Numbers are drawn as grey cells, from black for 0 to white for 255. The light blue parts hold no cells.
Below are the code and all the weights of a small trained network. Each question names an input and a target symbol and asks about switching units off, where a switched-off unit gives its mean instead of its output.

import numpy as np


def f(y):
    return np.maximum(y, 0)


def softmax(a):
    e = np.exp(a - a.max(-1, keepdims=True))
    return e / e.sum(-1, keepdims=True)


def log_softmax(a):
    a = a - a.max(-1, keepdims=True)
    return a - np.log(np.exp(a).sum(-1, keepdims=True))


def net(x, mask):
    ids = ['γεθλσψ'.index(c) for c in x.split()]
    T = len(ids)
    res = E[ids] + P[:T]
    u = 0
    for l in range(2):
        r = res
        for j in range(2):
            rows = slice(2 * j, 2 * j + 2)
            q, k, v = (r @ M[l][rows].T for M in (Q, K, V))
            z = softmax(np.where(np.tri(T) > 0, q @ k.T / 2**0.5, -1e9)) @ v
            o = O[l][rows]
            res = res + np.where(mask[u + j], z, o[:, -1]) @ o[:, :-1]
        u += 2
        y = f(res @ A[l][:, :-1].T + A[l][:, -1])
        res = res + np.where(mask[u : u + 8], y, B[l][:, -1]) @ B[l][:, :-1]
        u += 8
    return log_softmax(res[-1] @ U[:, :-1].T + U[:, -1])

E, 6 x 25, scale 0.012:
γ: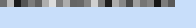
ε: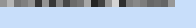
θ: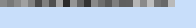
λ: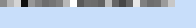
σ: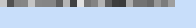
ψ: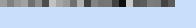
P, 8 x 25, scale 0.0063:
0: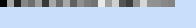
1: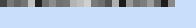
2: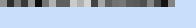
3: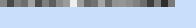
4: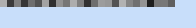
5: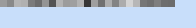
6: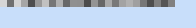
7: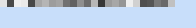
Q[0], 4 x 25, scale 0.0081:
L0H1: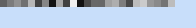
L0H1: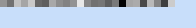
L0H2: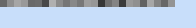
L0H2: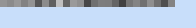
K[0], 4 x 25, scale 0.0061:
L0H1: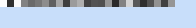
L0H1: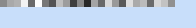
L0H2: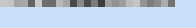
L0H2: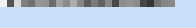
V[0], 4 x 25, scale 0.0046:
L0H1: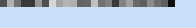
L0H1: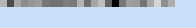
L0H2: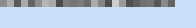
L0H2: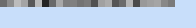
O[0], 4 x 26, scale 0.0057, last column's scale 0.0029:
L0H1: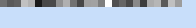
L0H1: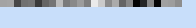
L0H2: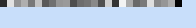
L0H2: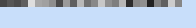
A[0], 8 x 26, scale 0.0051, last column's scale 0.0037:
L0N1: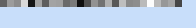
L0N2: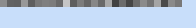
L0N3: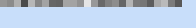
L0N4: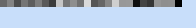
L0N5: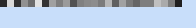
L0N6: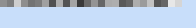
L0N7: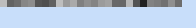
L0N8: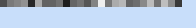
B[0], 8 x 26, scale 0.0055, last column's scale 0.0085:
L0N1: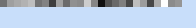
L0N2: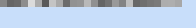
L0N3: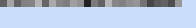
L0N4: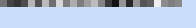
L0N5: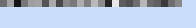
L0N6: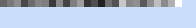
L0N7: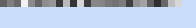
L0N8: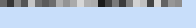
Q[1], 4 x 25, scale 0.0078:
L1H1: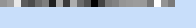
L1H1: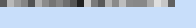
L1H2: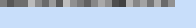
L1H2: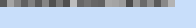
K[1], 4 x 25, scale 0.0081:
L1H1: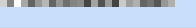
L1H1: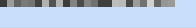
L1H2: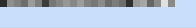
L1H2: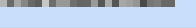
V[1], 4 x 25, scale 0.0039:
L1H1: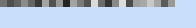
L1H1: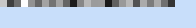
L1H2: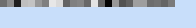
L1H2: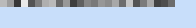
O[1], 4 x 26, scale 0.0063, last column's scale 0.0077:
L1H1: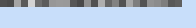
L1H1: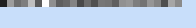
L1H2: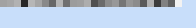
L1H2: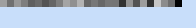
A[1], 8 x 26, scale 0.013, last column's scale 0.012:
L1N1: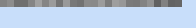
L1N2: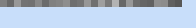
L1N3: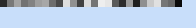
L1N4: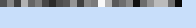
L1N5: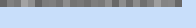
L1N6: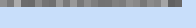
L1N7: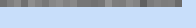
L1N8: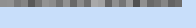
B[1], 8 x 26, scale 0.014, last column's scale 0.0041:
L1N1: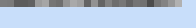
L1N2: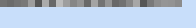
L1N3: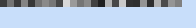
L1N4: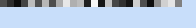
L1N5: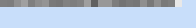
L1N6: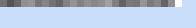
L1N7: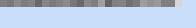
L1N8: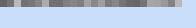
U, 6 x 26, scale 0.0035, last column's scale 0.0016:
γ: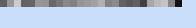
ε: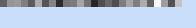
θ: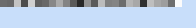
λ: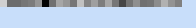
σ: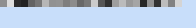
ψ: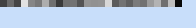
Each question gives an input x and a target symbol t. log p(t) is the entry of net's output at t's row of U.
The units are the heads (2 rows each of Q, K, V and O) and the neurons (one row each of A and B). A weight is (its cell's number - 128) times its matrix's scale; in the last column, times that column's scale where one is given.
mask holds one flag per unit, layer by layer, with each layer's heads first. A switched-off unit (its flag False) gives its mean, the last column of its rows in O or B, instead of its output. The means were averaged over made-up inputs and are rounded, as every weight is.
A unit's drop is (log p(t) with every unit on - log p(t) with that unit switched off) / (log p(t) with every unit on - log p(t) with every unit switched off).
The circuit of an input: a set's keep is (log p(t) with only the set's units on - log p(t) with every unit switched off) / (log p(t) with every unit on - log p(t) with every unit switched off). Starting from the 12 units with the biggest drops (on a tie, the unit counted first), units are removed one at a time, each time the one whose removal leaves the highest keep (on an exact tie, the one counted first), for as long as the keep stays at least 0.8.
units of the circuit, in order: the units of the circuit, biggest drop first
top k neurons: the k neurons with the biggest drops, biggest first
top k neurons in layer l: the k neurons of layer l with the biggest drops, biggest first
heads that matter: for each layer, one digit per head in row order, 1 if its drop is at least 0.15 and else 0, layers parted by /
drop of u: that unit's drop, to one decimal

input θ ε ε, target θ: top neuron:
L0N7
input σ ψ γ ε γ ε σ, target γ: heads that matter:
10 / 01
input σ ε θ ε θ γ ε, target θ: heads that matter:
00 / 10
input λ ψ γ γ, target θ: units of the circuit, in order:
L0H1; L0H2; L1H1; L0N7
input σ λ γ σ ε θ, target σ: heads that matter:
10 / 10
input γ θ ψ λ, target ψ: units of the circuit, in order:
L0H1; L1H2; L1N5
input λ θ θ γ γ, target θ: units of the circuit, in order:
L0H1; L0H2; L1H1
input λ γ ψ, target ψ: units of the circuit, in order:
L1H2; L0N7; L0H1
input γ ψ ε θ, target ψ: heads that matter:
10 / 11
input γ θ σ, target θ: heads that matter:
11 / 01
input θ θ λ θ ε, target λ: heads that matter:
00 / 10
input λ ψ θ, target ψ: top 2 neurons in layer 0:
L0N6; L0N7
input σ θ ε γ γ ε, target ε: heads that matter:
10 / 01
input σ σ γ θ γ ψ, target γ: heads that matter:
10 / 01
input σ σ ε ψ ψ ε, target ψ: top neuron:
L1N5
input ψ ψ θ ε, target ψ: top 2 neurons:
L1N5; L0N6
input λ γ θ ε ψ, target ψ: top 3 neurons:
L0N6; L0N7; L1N5
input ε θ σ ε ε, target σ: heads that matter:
10 / 00
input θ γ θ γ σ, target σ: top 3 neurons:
L0N8; L0N6; L0N1
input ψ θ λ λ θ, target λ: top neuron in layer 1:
L1N6
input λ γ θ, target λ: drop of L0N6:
0.0
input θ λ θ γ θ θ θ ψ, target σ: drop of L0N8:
0.3
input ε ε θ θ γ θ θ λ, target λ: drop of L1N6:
0.1
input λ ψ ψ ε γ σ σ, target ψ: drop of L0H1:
0.2
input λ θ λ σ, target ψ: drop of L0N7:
0.2
